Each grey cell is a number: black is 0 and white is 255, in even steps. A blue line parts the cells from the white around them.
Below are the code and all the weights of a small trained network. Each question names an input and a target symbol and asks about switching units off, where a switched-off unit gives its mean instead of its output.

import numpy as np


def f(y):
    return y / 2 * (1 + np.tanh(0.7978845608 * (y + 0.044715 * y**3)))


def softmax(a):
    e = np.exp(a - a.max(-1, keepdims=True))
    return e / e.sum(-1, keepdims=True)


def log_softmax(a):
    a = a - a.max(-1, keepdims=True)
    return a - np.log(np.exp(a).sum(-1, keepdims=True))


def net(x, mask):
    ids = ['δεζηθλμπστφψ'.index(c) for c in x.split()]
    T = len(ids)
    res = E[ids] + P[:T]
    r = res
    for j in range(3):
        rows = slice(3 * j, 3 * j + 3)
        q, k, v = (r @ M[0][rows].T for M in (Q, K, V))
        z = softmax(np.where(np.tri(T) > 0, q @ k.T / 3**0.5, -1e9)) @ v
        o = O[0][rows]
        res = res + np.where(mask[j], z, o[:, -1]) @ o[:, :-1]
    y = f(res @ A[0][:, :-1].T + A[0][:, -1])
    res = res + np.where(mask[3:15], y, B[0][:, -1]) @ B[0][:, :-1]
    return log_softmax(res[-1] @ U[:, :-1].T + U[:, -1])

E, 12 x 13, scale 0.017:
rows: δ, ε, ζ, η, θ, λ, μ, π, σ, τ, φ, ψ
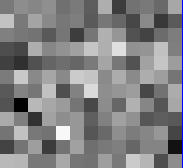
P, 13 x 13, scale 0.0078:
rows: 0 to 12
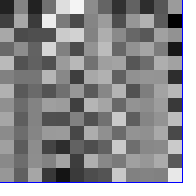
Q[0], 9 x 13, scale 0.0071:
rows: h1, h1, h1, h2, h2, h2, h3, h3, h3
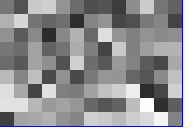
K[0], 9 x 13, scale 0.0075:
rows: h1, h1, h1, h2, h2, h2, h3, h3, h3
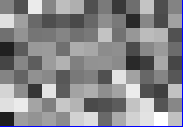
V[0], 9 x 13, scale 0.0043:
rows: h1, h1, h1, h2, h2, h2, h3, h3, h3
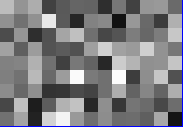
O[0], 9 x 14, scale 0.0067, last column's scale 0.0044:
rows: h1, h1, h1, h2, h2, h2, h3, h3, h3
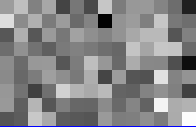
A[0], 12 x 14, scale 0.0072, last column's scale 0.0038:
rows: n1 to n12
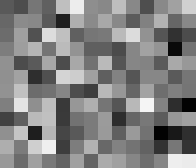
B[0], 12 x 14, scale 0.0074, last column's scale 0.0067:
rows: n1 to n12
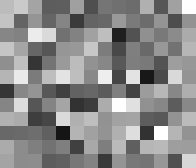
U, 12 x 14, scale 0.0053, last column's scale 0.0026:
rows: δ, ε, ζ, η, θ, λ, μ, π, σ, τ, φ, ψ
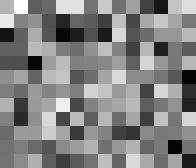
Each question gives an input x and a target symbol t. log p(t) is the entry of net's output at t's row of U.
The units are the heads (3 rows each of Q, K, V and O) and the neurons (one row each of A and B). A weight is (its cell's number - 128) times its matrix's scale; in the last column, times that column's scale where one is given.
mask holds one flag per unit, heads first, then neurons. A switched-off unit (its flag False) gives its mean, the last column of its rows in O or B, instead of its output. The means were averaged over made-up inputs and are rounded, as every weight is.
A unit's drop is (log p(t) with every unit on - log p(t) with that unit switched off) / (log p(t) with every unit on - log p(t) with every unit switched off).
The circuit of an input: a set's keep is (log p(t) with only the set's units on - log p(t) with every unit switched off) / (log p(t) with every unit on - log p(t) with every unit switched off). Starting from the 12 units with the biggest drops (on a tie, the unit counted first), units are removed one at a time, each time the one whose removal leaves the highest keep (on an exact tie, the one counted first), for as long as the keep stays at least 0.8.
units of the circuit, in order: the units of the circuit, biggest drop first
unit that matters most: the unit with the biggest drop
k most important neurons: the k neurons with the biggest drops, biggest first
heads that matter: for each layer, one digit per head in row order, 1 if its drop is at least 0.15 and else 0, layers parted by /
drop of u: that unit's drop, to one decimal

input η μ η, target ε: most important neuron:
n1
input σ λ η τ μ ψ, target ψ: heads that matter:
010
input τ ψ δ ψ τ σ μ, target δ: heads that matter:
001
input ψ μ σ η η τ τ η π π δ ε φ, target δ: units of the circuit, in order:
h3, n6
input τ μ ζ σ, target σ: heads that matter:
000
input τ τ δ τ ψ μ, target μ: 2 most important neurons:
n10, n11
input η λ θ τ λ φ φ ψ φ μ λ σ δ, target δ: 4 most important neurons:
n9, n5, n11, n10
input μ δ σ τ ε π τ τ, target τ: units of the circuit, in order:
n3, n9
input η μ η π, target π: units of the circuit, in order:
h1, n9
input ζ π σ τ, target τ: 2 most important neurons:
n3, n4
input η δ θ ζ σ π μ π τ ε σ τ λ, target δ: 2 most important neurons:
n6, n7
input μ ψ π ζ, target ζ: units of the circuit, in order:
n7, h2, n10
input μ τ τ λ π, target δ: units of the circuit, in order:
n9, n5
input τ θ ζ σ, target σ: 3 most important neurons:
n10, n3, n1
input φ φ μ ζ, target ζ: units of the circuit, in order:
n7, n6, n4
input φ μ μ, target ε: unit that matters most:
h1
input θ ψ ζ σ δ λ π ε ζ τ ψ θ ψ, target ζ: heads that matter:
000
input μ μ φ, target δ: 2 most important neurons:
n6, n1
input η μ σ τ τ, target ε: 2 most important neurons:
n1, n9
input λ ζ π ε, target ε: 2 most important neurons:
n11, n10
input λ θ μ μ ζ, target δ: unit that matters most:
h3
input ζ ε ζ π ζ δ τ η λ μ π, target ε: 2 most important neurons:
n12, n1
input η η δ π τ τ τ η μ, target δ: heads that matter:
101
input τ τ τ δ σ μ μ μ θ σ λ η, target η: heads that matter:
001
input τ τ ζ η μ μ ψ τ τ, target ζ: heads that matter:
001
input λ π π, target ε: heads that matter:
100
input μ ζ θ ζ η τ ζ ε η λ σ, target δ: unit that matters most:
h3
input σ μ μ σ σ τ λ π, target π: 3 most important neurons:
n9, n7, n1
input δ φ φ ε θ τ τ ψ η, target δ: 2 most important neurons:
n6, n1
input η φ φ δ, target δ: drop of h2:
0.1
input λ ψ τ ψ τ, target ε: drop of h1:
-0.1
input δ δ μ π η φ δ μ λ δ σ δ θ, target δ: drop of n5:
0.0
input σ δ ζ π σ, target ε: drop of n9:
0.2
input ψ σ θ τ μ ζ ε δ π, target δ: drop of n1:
0.1
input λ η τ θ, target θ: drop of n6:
0.1
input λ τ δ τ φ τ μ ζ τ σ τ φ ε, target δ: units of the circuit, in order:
h3
